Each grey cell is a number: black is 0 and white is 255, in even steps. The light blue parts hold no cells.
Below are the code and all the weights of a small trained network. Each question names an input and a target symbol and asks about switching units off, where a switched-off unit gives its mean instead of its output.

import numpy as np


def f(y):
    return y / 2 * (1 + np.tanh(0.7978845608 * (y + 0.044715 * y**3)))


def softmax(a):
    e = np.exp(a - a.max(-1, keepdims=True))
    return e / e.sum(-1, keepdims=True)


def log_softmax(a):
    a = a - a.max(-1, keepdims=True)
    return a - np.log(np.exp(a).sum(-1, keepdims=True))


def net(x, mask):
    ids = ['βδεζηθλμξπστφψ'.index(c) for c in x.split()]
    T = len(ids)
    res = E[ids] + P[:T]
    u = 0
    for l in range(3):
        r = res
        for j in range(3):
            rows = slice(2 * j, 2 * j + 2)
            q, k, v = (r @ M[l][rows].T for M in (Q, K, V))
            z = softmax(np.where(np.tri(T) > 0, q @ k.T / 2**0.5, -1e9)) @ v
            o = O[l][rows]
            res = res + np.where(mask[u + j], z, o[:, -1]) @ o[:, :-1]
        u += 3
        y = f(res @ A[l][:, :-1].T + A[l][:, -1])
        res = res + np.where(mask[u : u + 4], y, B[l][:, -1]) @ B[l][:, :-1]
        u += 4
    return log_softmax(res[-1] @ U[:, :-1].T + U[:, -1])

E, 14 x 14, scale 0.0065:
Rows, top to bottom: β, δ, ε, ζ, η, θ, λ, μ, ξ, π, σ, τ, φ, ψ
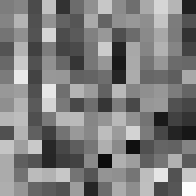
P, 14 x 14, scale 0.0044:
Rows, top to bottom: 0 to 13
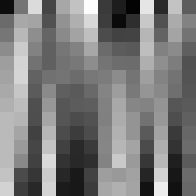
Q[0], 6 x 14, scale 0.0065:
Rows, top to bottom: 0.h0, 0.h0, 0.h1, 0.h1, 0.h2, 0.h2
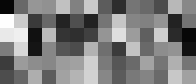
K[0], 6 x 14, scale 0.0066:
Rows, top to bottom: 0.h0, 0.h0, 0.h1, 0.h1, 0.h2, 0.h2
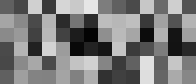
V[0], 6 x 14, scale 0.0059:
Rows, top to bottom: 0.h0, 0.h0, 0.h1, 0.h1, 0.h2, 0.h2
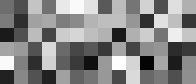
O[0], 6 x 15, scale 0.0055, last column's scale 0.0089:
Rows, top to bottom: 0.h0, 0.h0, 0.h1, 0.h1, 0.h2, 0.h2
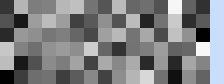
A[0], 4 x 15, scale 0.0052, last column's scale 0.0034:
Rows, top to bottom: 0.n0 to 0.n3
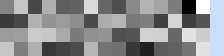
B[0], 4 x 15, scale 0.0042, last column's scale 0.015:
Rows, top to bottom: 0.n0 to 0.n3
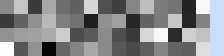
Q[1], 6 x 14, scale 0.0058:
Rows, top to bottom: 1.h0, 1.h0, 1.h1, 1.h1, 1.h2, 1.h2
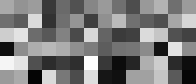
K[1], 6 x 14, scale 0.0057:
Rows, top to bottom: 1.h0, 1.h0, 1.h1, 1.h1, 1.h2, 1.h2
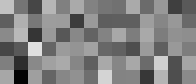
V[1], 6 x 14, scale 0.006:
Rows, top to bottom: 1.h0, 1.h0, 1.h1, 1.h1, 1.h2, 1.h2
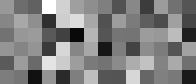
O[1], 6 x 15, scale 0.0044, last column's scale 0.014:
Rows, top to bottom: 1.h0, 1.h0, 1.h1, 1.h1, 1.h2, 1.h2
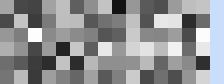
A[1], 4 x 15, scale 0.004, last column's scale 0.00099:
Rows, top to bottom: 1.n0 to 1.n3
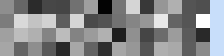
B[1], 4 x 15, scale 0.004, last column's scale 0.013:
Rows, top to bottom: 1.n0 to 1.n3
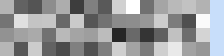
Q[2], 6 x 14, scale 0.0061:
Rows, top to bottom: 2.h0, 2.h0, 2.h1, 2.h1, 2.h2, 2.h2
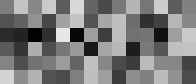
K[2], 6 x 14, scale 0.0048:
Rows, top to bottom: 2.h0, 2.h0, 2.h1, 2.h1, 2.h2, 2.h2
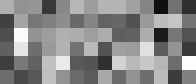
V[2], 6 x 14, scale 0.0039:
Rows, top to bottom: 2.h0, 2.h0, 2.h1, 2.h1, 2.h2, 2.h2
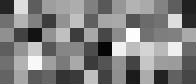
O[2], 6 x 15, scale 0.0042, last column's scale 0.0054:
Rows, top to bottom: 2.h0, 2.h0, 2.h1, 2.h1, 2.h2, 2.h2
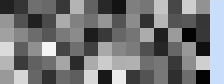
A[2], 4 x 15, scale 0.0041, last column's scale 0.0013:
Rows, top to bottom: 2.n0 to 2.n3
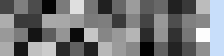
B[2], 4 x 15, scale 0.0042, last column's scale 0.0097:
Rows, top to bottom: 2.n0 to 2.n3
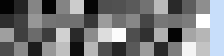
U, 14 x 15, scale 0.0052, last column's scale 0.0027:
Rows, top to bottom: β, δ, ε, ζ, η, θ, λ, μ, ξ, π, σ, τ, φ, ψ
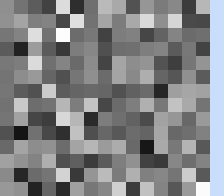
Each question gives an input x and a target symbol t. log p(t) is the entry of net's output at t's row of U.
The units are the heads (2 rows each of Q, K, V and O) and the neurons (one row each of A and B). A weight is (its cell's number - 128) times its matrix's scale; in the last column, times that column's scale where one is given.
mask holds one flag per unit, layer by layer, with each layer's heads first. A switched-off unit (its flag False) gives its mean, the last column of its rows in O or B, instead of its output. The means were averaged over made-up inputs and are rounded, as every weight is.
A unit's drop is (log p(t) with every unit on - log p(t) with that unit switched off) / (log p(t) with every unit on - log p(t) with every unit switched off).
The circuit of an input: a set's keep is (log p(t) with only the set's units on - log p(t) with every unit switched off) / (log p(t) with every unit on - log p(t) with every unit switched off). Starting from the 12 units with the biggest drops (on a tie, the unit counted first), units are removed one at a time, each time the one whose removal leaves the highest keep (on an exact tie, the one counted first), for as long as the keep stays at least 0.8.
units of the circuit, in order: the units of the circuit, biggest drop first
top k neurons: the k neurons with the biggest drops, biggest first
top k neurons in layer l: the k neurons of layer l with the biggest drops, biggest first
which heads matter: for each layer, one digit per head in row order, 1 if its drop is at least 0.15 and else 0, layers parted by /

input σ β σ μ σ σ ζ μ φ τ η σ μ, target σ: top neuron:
0.n3
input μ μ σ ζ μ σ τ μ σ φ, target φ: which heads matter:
000 / 001 / 001
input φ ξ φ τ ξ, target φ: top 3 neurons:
0.n0, 0.n2, 2.n2
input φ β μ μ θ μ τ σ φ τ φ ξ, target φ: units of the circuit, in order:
0.h2, 1.h0, 2.n2
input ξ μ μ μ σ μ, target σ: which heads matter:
001 / 001 / 111
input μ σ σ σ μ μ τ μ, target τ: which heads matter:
001 / 101 / 010
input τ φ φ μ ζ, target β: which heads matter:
111 / 001 / 001
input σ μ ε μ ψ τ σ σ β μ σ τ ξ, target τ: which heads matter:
010 / 001 / 111
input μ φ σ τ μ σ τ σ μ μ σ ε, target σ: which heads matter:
001 / 011 / 110
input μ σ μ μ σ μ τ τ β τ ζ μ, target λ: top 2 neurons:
0.n0, 1.n3
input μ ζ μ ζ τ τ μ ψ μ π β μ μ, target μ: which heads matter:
111 / 110 / 111
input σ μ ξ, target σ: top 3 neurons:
0.n0, 1.n3, 0.n3
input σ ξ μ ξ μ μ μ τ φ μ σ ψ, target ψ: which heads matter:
101 / 110 / 110
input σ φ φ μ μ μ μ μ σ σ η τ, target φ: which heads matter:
001 / 001 / 000
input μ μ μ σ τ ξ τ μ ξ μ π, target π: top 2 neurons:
2.n0, 0.n2
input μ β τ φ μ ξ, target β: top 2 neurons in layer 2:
2.n2, 2.n3
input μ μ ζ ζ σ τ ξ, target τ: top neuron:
0.n2
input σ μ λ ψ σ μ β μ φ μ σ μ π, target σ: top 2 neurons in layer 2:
2.n2, 2.n3
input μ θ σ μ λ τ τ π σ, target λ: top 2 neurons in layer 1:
1.n0, 1.n3
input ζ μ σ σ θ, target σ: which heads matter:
001 / 100 / 111
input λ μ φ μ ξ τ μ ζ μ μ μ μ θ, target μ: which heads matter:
110 / 100 / 111
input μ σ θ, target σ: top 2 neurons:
1.n0, 1.n1
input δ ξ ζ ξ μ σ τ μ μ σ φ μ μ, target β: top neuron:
0.n0
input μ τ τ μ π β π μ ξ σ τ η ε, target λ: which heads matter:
101 / 101 / 101
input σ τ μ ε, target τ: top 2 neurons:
0.n0, 1.n3
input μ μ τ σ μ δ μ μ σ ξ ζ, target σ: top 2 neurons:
0.n0, 0.n3
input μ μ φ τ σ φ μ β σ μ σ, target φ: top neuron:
0.n0
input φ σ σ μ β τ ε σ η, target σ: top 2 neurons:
0.n3, 1.n0
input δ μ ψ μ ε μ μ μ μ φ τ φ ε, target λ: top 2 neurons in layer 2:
2.n3, 2.n2
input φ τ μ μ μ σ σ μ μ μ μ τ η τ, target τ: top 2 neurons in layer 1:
1.n0, 1.n3
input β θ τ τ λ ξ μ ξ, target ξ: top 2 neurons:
2.n0, 0.n2
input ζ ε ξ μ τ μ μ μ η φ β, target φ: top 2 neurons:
0.n0, 0.n2
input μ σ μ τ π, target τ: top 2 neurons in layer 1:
1.n0, 1.n3
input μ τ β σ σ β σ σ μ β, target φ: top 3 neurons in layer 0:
0.n0, 0.n3, 0.n2
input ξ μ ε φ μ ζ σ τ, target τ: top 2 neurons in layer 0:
0.n2, 0.n3
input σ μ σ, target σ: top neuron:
1.n0
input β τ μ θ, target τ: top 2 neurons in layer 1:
1.n3, 1.n0
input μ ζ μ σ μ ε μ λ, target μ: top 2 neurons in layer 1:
1.n1, 1.n3
